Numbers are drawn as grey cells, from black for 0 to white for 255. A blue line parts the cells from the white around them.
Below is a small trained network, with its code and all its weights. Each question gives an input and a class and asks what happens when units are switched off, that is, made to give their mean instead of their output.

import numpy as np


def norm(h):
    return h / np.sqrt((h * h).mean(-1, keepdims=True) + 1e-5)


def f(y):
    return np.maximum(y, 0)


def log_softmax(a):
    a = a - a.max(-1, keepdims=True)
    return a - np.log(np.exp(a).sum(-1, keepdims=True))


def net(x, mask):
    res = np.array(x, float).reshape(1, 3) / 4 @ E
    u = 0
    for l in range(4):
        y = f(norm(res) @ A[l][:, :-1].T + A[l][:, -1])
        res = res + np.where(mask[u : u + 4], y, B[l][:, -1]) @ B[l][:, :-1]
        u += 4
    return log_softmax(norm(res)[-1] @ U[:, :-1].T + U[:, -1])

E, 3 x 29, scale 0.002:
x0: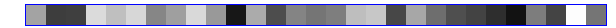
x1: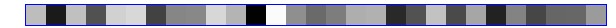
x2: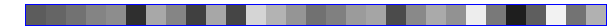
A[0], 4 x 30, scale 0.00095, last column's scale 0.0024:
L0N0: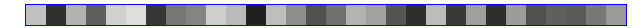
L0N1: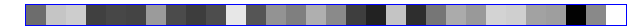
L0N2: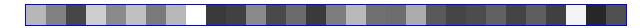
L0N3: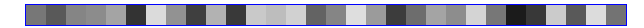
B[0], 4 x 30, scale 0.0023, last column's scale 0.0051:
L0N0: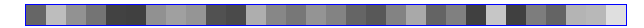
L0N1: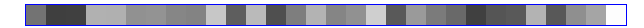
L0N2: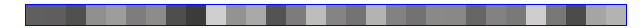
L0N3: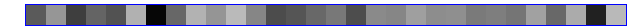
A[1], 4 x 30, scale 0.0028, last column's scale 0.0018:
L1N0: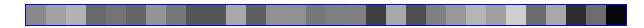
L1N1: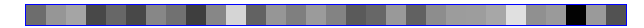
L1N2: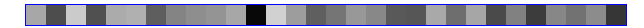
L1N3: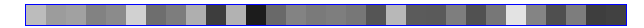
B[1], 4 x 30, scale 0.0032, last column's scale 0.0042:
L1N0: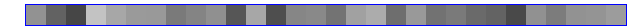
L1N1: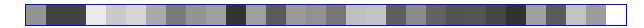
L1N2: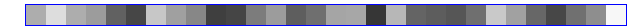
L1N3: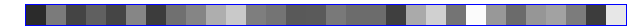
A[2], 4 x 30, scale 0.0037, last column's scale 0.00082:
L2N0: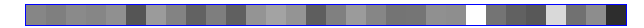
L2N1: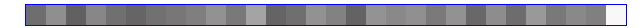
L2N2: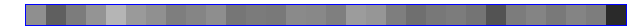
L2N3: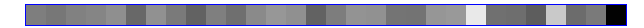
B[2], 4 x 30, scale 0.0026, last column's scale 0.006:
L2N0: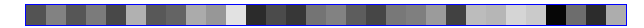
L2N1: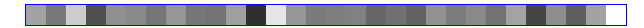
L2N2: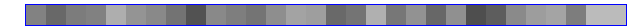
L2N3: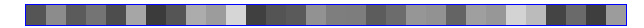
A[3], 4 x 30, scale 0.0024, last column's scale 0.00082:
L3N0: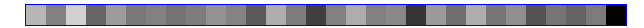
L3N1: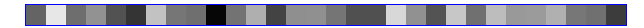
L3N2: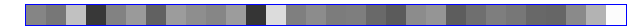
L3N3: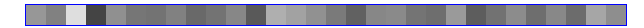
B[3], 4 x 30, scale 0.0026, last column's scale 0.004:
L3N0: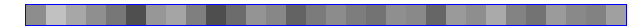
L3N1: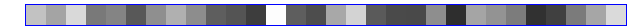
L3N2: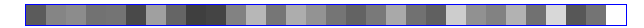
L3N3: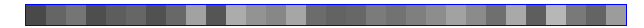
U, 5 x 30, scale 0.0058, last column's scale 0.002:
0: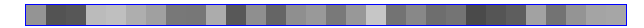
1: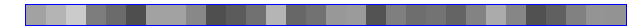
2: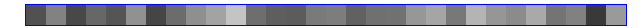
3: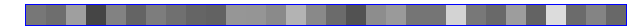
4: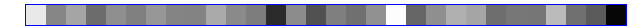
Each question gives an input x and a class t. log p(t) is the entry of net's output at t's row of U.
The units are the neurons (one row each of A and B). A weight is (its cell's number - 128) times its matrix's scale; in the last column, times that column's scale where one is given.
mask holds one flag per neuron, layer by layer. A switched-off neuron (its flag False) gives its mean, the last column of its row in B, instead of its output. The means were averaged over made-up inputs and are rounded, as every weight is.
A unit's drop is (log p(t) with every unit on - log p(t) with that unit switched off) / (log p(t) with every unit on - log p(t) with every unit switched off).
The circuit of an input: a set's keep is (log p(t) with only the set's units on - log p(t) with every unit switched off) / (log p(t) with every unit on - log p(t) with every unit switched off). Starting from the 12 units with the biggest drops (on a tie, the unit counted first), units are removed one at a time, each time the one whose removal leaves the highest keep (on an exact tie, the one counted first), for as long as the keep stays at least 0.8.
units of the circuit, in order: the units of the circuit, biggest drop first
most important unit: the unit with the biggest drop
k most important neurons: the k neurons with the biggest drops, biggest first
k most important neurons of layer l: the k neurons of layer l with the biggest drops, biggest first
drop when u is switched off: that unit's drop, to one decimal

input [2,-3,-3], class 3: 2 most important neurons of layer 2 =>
L2N1; L2N0
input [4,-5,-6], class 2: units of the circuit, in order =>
L1N3; L0N1
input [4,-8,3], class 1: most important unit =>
L3N1
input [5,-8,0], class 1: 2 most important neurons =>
L1N1; L3N1
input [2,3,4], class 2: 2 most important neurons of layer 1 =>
L1N1; L1N2
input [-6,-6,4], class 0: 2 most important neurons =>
L1N1; L0N0
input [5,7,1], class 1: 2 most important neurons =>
L1N2; L0N1
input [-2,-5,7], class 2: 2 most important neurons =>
L2N0; L1N2
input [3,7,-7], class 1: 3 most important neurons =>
L1N2; L0N3; L2N0
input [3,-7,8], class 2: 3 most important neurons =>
L2N0; L1N2; L0N0
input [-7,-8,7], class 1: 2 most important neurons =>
L3N1; L1N3
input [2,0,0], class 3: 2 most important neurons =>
L1N1; L0N1
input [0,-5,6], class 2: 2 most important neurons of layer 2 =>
L2N0; L2N3
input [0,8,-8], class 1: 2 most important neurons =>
L1N2; L0N3
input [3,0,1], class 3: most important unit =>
L1N1
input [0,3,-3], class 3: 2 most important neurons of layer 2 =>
L2N0; L2N3
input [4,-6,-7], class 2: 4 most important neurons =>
L1N3; L1N2; L0N0; L0N1
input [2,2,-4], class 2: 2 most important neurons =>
L0N1; L1N3
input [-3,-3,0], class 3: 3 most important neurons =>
L0N1; L1N2; L2N1
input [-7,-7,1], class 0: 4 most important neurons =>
L1N1; L0N0; L1N2; L1N0
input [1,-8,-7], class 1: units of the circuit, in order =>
L3N1
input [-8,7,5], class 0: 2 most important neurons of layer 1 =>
L1N1; L1N0
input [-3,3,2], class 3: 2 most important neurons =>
L0N1; L0N0
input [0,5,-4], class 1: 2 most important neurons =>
L1N2; L0N3
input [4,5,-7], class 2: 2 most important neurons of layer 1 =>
L1N3; L1N1
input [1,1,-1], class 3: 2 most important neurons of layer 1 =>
L1N2; L1N1
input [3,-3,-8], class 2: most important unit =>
L1N3
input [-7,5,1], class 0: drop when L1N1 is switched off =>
0.9
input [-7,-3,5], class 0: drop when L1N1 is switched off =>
0.9
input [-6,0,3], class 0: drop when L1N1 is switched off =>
0.3
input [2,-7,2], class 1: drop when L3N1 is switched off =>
0.1
